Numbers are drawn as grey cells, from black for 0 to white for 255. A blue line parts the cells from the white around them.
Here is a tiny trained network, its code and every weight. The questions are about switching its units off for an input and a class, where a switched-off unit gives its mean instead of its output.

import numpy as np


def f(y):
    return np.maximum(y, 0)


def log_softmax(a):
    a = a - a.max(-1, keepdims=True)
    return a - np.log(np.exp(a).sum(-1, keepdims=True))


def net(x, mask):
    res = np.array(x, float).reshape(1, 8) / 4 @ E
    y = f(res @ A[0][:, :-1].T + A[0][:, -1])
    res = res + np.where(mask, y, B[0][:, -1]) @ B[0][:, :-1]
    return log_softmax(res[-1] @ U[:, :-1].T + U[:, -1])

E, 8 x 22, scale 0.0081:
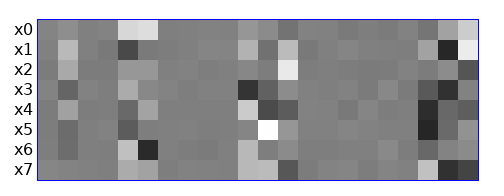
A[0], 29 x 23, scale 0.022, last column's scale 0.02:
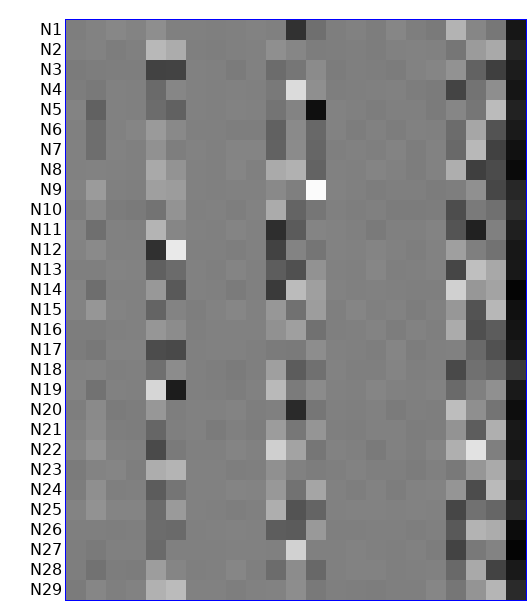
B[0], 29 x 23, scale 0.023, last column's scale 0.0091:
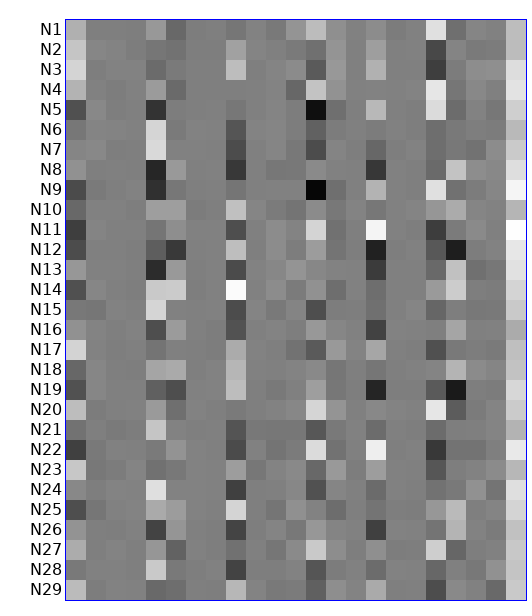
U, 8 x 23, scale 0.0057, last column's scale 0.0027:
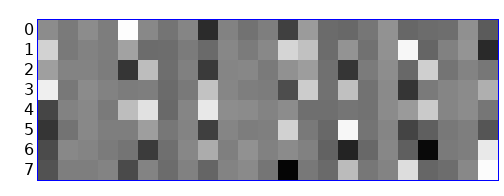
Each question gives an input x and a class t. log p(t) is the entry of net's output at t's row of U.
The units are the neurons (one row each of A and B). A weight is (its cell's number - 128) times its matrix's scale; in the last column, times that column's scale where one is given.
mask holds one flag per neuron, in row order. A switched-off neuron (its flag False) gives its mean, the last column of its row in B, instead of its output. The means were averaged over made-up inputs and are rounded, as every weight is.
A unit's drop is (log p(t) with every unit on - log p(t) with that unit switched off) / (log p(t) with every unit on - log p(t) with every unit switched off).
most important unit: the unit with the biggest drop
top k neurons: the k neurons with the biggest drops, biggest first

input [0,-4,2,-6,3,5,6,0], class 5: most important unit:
N22
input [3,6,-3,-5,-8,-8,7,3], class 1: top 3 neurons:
N20, N1, N25
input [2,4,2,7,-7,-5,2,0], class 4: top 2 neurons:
N14, N22
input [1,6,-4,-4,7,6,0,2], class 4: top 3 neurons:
N25, N10, N18
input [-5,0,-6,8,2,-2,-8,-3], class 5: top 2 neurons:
N11, N19
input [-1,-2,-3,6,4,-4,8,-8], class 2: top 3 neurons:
N13, N26, N12
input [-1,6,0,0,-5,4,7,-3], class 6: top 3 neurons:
N19, N7, N28
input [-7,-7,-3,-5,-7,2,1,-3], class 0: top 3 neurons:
N7, N28, N6
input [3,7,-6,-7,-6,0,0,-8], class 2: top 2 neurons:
N13, N26
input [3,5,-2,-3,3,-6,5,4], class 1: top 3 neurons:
N20, N1, N12
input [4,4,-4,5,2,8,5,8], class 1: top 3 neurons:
N4, N27, N13
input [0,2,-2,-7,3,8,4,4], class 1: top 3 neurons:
N4, N27, N11
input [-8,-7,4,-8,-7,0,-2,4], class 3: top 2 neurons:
N3, N17
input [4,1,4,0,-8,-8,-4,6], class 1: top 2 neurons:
N20, N1
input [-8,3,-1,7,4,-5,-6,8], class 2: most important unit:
N8
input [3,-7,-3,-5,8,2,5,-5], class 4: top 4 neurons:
N25, N10, N18, N24
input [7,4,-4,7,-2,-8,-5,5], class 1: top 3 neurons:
N20, N1, N22
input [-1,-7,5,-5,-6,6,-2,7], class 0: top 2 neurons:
N7, N28
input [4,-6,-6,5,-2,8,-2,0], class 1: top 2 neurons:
N4, N27
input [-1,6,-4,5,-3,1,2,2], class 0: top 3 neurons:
N24, N22, N15
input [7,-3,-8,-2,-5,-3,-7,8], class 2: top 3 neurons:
N8, N16, N9
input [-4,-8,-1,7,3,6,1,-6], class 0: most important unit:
N7
